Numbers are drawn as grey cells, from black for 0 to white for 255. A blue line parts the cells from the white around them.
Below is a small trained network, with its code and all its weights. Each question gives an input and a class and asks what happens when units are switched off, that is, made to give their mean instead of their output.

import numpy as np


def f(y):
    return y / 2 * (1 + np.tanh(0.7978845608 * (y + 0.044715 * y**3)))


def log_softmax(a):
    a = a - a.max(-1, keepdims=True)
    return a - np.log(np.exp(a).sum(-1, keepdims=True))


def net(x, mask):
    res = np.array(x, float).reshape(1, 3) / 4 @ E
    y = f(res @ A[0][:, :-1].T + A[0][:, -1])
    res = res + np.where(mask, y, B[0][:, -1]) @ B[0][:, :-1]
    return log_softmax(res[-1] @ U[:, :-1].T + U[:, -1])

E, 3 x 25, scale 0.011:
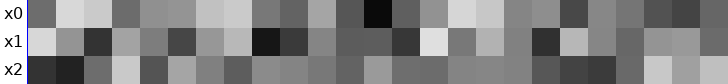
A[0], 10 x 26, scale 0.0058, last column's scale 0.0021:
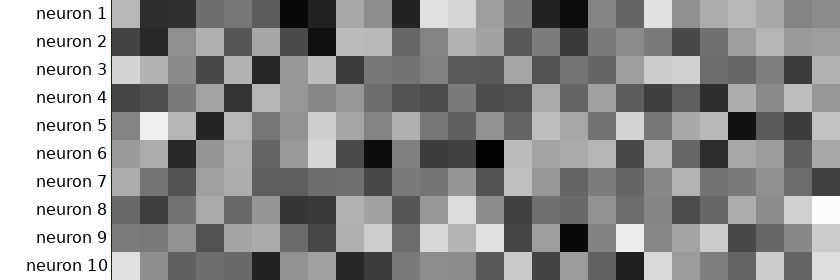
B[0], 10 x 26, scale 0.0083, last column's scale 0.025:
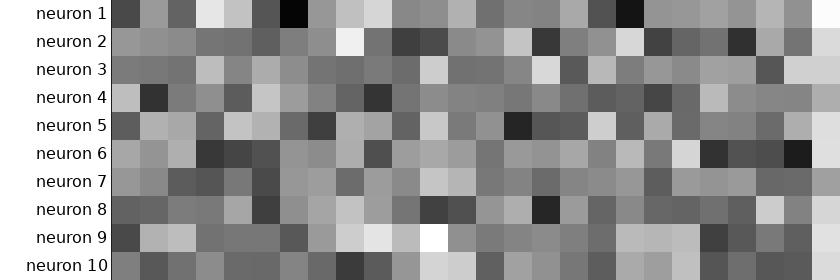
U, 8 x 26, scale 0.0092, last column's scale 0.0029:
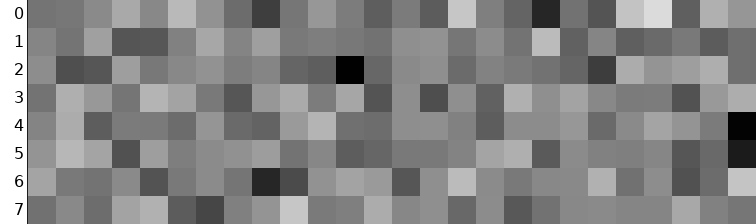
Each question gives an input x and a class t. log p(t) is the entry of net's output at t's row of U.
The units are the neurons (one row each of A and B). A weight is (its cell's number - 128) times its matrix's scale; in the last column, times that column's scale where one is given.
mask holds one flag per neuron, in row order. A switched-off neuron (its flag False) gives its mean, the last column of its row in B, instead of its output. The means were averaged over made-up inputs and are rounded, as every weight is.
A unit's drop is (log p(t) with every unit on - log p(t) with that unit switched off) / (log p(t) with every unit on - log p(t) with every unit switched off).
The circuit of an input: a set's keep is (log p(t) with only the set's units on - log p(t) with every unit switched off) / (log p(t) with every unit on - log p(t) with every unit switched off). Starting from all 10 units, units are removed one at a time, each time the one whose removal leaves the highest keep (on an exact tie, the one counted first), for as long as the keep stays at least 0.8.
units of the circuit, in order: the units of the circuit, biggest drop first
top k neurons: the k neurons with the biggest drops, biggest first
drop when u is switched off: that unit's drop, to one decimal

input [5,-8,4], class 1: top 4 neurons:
[neuron 1; neuron 3; neuron 2; neuron 4]
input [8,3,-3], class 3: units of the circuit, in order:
[neuron 5]
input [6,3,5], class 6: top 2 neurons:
[neuron 2; neuron 8]
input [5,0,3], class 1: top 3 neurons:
[neuron 1; neuron 3; neuron 10]
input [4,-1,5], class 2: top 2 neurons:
[neuron 9; neuron 6]
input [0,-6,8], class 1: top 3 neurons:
[neuron 1; neuron 9; neuron 2]
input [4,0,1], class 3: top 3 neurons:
[neuron 2; neuron 10; neuron 8]
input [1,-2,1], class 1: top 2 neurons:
[neuron 1; neuron 5]
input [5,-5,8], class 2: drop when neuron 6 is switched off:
0.2
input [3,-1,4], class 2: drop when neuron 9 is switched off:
0.2
